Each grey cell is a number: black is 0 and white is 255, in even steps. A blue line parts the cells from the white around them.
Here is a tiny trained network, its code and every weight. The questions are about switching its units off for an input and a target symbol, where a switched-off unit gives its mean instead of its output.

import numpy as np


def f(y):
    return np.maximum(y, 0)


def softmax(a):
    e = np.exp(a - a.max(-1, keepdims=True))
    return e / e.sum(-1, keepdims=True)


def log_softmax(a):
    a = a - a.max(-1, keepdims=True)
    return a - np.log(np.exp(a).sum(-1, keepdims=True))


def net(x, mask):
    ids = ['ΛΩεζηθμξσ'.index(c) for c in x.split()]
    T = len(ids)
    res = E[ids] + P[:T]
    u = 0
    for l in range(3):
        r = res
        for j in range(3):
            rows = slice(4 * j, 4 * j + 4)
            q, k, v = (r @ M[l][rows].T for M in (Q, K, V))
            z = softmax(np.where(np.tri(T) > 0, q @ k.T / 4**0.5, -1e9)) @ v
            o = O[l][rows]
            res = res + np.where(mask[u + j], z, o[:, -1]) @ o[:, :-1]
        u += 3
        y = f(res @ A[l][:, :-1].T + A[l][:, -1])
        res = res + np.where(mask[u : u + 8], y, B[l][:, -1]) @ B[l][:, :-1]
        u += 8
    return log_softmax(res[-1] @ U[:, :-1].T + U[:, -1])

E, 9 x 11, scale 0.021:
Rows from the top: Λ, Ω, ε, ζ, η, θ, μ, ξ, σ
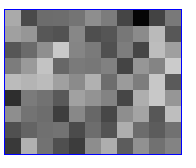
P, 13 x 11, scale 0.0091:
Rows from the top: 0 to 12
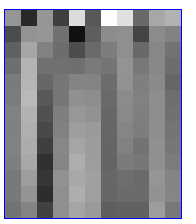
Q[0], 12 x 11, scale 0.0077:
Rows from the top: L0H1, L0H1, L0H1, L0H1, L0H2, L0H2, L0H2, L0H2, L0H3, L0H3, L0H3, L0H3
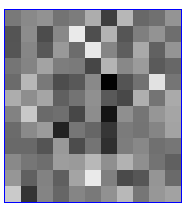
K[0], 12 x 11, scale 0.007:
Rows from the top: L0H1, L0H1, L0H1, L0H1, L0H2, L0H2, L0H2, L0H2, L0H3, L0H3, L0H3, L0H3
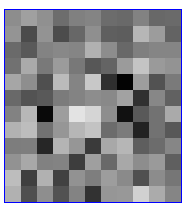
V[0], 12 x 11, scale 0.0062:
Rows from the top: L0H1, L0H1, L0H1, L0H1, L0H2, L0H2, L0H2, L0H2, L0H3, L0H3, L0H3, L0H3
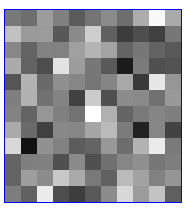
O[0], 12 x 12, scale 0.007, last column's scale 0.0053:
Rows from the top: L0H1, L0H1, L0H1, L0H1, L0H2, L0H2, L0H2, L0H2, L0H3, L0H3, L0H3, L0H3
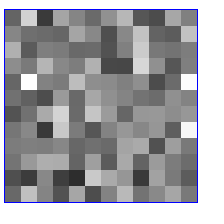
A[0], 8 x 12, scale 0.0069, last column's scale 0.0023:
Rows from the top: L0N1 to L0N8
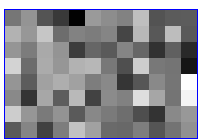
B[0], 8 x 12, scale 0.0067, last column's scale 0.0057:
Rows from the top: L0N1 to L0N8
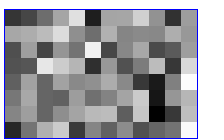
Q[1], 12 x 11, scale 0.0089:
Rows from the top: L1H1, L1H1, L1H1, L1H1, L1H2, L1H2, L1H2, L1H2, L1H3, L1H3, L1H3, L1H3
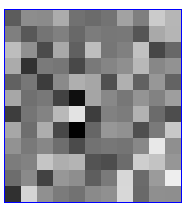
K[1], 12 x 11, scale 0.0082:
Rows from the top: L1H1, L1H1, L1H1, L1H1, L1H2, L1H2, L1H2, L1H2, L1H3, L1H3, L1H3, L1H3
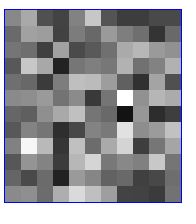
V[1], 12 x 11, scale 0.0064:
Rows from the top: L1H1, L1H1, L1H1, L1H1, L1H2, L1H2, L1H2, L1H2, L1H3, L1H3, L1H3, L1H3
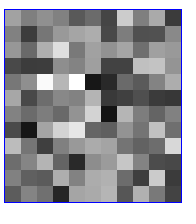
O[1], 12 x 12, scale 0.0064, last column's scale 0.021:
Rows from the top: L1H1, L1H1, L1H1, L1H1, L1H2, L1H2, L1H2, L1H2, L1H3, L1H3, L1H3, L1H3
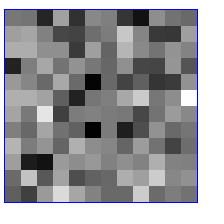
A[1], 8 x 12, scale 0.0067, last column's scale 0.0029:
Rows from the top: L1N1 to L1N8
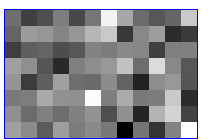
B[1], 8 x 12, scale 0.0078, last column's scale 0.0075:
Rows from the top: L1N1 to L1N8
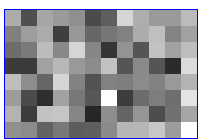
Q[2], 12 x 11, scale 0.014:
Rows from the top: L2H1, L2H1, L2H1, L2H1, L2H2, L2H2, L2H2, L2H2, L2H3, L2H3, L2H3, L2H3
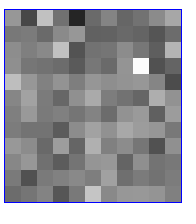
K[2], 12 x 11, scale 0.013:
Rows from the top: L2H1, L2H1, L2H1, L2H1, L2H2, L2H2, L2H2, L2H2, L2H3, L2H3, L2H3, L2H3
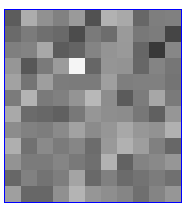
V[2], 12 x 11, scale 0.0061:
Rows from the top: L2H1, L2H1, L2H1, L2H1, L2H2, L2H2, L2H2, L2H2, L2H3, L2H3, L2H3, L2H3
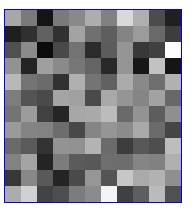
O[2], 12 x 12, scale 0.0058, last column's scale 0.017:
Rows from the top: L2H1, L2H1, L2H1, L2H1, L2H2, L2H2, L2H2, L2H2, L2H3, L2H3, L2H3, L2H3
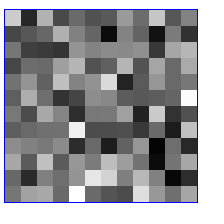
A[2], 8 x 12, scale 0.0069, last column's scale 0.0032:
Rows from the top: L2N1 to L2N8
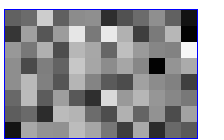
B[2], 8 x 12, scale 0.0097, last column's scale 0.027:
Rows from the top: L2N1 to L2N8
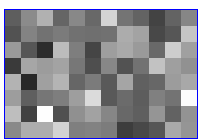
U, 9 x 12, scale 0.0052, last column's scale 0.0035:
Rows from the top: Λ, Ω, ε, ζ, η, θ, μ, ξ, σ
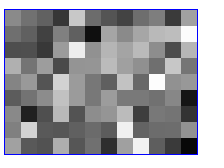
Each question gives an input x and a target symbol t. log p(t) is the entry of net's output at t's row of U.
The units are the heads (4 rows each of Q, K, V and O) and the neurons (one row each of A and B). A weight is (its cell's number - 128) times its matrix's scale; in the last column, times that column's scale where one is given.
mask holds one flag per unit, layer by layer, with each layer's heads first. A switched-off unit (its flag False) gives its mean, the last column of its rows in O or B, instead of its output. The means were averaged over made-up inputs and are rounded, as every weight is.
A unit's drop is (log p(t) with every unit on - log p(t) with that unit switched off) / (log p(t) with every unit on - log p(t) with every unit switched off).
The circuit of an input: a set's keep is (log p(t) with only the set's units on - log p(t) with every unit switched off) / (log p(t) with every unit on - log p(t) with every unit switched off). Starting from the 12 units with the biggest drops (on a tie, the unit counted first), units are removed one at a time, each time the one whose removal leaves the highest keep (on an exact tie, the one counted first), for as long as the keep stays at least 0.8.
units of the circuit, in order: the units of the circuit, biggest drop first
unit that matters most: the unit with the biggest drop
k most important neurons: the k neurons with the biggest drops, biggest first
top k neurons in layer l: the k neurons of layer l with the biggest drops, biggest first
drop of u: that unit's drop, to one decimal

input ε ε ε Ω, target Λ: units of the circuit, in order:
L1H2
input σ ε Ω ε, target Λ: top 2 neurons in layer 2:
L2N7, L2N3
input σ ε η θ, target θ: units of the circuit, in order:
L1H2, L2N8, L2H1
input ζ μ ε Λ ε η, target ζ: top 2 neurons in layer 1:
L1N4, L1N8
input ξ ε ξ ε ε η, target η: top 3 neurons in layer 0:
L0N5, L0N6, L0N1
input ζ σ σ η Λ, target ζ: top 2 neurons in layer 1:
L1N8, L1N5
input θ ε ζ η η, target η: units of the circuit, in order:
L2H1, L1H2, L2H3
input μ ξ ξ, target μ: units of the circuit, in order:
L2H3, L1H3
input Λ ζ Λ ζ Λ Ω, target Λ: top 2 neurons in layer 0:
L0N4, L0N6
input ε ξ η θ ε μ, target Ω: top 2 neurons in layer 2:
L2N6, L2N4
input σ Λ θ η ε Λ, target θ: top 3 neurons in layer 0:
L0N7, L0N5, L0N3
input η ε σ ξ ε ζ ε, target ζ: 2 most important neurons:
L0N7, L1N5
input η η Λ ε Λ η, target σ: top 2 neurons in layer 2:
L2N3, L2N5
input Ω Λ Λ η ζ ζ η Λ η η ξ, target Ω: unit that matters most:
L0H3
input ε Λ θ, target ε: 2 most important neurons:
L0N7, L1N6
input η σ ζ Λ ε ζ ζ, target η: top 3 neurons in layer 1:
L1N4, L1N7, L1N5
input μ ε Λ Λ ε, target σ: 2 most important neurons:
L0N7, L0N3
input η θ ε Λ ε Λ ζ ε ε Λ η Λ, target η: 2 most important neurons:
L0N4, L0N7
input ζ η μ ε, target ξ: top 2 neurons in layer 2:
L2N2, L2N3
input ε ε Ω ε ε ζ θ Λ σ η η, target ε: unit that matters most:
L1H2
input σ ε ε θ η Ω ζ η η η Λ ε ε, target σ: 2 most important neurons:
L0N7, L0N4
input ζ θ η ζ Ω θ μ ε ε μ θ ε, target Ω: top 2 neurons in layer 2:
L2N4, L2N6
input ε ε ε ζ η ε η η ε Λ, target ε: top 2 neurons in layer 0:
L0N7, L0N5
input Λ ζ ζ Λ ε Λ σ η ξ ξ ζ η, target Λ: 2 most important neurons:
L0N4, L0N6
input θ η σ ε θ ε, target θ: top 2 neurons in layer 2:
L2N8, L2N4
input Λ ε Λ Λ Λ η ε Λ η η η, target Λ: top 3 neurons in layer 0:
L0N4, L0N6, L0N2
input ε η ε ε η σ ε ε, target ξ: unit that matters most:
L0H3
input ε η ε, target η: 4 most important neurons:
L1N5, L0N7, L1N7, L1N4
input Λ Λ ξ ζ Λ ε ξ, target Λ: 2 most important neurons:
L0N4, L2N7
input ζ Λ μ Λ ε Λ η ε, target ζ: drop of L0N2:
0.3
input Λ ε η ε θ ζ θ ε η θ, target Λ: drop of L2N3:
0.1
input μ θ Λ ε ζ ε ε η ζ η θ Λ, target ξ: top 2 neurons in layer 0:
L0N7, L0N4
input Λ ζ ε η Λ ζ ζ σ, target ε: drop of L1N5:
0.0
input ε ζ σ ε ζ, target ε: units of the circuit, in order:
L1H2
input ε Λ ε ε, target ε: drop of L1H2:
0.3
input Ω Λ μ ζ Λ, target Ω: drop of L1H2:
0.2
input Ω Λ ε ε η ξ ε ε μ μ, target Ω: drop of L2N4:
0.2
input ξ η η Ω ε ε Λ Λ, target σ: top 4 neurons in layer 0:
L0N4, L0N7, L0N3, L0N1
